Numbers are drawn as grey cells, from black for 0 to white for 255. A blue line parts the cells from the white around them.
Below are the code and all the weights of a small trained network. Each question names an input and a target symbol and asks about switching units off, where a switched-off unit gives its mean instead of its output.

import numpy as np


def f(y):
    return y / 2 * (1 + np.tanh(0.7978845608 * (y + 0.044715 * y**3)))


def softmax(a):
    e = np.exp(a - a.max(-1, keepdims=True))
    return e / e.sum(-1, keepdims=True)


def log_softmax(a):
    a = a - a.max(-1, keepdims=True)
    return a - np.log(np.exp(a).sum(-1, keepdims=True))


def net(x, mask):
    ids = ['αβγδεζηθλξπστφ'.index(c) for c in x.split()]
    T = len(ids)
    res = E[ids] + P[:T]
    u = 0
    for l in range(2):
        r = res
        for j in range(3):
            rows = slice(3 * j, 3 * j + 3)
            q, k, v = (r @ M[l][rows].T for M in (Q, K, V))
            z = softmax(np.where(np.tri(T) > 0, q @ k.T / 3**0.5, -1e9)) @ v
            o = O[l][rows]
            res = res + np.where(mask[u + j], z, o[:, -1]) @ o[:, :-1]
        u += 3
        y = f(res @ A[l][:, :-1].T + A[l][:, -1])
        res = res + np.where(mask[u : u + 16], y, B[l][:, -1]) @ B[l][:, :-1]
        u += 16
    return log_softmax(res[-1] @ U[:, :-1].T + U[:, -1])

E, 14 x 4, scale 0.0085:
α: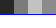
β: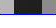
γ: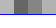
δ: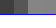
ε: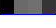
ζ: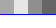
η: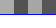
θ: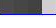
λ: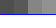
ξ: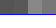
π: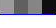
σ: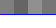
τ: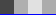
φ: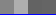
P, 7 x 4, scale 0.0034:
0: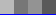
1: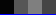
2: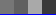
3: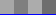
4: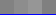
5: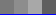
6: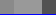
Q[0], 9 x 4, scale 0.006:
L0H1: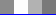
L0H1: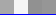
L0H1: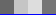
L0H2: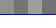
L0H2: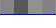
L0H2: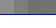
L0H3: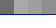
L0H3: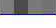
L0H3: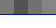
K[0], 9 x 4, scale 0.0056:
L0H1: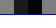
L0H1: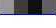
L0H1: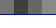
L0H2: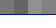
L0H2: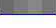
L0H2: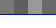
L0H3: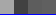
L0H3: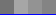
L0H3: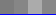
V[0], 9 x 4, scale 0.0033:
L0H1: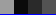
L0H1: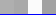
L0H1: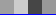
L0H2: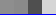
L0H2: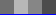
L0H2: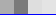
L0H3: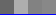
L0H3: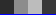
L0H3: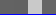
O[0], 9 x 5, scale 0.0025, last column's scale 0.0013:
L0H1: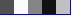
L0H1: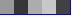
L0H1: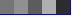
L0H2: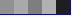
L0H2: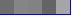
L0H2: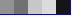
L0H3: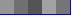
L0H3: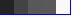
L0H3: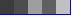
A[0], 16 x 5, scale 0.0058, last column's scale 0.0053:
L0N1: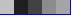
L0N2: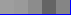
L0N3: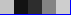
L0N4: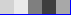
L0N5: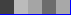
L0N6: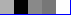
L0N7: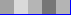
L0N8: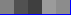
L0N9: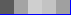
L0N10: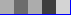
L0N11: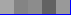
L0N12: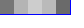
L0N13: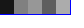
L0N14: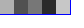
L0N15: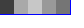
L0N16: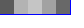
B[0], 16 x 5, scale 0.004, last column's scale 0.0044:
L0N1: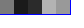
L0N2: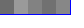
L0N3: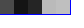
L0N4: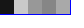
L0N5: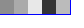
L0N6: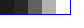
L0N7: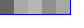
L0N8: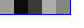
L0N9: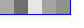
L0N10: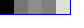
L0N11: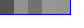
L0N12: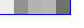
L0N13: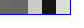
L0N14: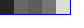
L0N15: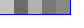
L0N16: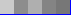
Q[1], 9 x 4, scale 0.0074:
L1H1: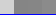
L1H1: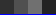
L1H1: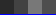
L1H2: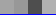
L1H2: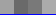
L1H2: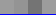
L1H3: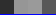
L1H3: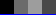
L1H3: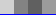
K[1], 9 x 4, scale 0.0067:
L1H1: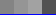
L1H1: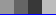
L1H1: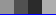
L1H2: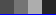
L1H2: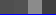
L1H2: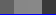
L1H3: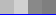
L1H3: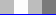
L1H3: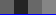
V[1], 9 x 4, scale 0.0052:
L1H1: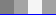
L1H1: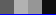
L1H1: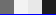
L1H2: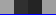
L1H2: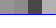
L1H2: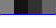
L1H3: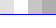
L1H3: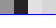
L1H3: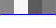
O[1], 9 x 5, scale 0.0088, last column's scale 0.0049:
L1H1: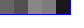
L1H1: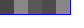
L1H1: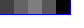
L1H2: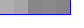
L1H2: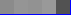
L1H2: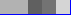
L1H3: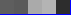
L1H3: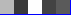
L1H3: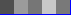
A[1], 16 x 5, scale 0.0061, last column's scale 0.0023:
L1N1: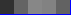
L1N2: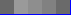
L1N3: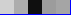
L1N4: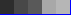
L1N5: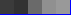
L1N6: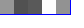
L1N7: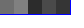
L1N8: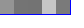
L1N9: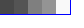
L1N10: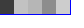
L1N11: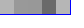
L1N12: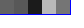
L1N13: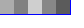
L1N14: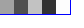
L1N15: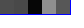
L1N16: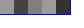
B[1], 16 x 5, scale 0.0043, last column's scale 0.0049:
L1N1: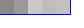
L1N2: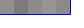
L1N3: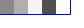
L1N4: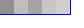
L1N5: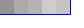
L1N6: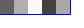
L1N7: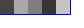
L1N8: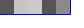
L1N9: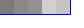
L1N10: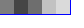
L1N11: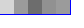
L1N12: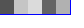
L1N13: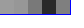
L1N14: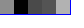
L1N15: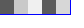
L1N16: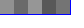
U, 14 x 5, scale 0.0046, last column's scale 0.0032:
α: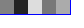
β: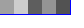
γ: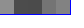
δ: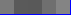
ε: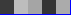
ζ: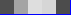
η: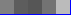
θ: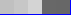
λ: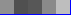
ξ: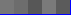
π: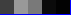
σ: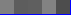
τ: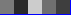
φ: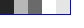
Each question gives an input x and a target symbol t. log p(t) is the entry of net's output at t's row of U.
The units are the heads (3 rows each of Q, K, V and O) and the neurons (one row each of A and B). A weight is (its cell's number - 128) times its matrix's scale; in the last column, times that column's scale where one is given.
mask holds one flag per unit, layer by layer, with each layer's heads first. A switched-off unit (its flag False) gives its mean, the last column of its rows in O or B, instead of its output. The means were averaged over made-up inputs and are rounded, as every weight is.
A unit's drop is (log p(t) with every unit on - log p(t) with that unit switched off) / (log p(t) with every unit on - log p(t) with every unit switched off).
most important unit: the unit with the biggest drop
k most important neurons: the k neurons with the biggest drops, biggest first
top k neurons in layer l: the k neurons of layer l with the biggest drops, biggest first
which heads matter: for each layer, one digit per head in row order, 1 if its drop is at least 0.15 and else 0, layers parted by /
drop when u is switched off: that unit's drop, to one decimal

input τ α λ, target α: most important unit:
L1H3
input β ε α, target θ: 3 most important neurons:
[L0N3; L0N1; L0N13]
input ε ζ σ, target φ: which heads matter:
000 / 001
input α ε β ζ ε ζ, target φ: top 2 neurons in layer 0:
[L0N4; L0N7]
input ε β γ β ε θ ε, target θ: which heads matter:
000 / 110
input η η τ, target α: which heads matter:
000 / 001
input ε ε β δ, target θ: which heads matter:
000 / 110
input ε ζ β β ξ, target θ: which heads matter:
000 / 110
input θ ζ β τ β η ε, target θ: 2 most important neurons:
[L0N3; L0N1]
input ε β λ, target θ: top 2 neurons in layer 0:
[L0N3; L0N1]
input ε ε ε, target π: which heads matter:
000 / 101
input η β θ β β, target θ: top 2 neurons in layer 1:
[L1N3; L1N6]
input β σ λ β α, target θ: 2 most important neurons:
[L0N3; L0N1]
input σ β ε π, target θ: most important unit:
L1H1
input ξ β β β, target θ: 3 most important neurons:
[L1N3; L0N3; L0N1]
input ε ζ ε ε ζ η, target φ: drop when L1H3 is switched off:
0.5
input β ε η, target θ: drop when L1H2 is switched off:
0.6
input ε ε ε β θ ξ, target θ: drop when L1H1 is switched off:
0.8
